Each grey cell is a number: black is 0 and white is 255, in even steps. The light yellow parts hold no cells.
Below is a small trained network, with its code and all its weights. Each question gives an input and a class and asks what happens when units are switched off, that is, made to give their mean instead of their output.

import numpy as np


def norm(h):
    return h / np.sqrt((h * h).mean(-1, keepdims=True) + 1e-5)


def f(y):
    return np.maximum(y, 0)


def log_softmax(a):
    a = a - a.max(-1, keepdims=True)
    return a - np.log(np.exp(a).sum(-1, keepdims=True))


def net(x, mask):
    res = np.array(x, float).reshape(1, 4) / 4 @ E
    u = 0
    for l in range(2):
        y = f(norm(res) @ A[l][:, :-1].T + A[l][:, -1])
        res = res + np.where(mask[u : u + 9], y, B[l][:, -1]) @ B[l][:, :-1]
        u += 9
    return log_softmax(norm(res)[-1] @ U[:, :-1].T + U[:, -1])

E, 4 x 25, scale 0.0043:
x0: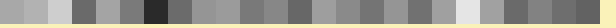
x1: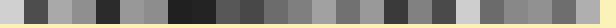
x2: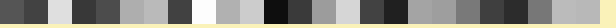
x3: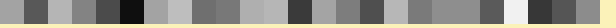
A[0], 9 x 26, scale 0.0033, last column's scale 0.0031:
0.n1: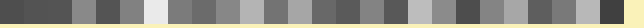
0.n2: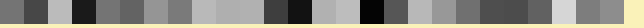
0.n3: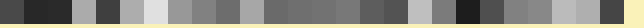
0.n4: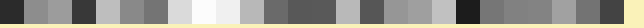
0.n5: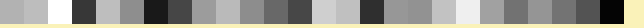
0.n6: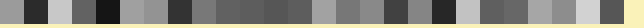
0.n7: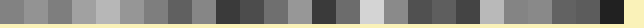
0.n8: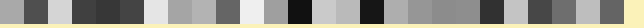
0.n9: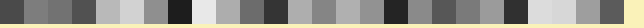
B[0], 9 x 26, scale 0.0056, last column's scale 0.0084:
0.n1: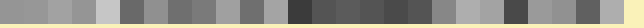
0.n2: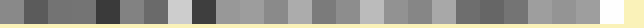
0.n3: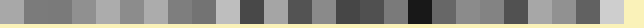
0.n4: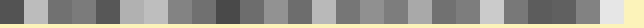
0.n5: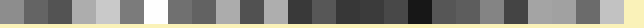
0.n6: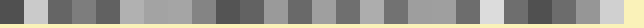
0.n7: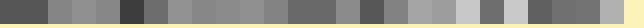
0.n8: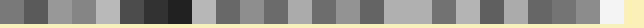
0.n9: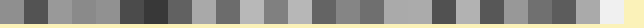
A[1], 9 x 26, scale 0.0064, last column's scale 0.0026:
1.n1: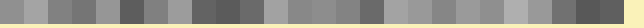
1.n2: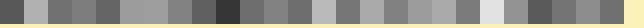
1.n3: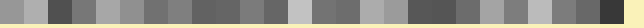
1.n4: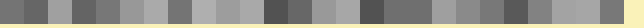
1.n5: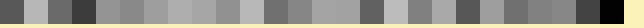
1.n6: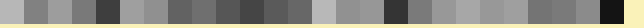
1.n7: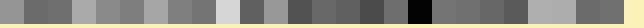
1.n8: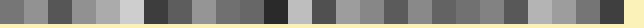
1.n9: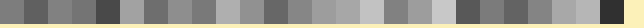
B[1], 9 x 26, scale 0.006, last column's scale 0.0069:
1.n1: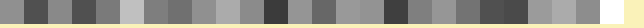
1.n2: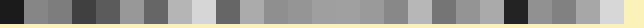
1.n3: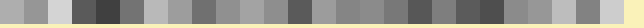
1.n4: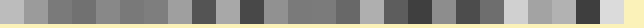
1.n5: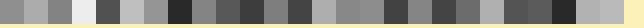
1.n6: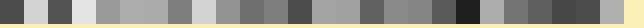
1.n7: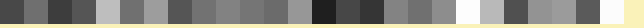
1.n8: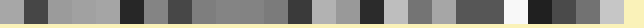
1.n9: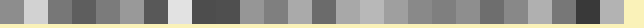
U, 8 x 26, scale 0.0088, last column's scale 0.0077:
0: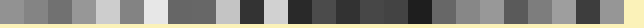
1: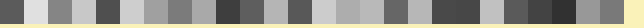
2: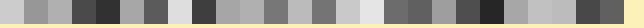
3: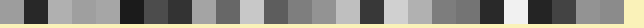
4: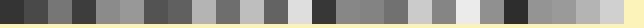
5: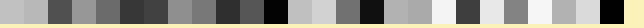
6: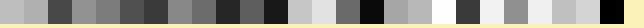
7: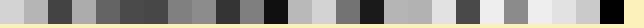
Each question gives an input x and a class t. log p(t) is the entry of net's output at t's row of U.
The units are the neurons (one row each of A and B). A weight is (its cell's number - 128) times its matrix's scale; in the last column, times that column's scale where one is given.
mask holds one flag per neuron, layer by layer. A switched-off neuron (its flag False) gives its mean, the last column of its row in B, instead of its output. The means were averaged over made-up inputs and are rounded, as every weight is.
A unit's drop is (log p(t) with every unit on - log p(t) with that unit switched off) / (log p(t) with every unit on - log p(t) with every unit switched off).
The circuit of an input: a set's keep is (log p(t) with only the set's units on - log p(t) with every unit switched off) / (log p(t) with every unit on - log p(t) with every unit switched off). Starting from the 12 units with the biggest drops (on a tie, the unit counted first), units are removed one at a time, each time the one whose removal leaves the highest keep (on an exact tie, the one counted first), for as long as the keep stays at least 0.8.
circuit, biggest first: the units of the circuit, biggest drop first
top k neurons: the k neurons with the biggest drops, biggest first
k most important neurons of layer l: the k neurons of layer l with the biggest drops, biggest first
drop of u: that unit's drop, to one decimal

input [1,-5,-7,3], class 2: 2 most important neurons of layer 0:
(0.n5 0.n3)
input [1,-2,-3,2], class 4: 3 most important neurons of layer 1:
(1.n1 1.n4 1.n9)
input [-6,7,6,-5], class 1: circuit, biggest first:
(0.n6)
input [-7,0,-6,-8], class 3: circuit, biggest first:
(1.n8 0.n5)
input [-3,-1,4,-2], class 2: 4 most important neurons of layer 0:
(0.n2 0.n5 0.n9 0.n4)
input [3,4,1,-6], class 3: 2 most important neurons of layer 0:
(0.n9 0.n4)
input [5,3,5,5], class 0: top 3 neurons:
(0.n5 0.n9 1.n4)
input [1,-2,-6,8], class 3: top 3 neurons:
(0.n4 0.n6 0.n2)
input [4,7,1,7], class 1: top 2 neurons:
(0.n6 0.n9)
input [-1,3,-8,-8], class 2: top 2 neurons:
(1.n3 0.n8)
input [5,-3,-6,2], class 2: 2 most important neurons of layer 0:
(0.n3 0.n5)
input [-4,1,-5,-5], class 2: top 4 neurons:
(0.n8 0.n5 0.n3 0.n9)
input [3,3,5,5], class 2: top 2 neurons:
(0.n2 0.n9)
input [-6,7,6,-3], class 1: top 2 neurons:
(0.n6 0.n5)
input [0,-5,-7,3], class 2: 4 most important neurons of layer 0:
(0.n5 0.n3 0.n4 0.n6)
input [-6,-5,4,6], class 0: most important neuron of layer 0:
(0.n3)
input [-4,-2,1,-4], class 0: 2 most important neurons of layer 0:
(0.n3 0.n8)
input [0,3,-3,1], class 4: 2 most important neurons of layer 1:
(1.n1 1.n2)
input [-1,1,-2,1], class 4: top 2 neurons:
(0.n2 1.n4)
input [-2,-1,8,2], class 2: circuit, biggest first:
(0.n2)
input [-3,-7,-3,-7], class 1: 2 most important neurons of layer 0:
(0.n8 0.n4)
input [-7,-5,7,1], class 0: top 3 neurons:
(0.n3 0.n1 1.n4)
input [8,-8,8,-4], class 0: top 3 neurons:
(0.n5 1.n4 0.n6)
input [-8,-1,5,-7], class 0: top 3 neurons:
(0.n3 0.n8 0.n1)
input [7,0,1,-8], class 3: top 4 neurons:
(0.n9 1.n8 0.n3 0.n1)
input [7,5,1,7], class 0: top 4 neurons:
(0.n5 0.n9 1.n8 0.n7)
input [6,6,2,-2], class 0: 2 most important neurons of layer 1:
(1.n7 1.n6)
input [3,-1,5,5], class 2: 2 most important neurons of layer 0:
(0.n2 0.n9)
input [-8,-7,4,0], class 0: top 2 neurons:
(0.n3 0.n1)
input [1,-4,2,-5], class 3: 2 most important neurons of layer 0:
(0.n9 0.n6)
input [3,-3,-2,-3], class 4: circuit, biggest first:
(0.n3)
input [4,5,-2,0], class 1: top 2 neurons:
(0.n6 0.n3)
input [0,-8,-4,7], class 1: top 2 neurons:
(1.n5 0.n9)
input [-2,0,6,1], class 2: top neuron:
(0.n2)
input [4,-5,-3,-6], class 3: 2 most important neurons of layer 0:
(0.n6 0.n3)
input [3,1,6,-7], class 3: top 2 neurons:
(0.n9 1.n8)
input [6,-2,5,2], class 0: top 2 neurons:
(0.n5 1.n4)
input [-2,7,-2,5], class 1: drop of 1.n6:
0.3
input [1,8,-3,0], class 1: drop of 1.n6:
0.1
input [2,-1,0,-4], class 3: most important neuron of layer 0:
(0.n9)
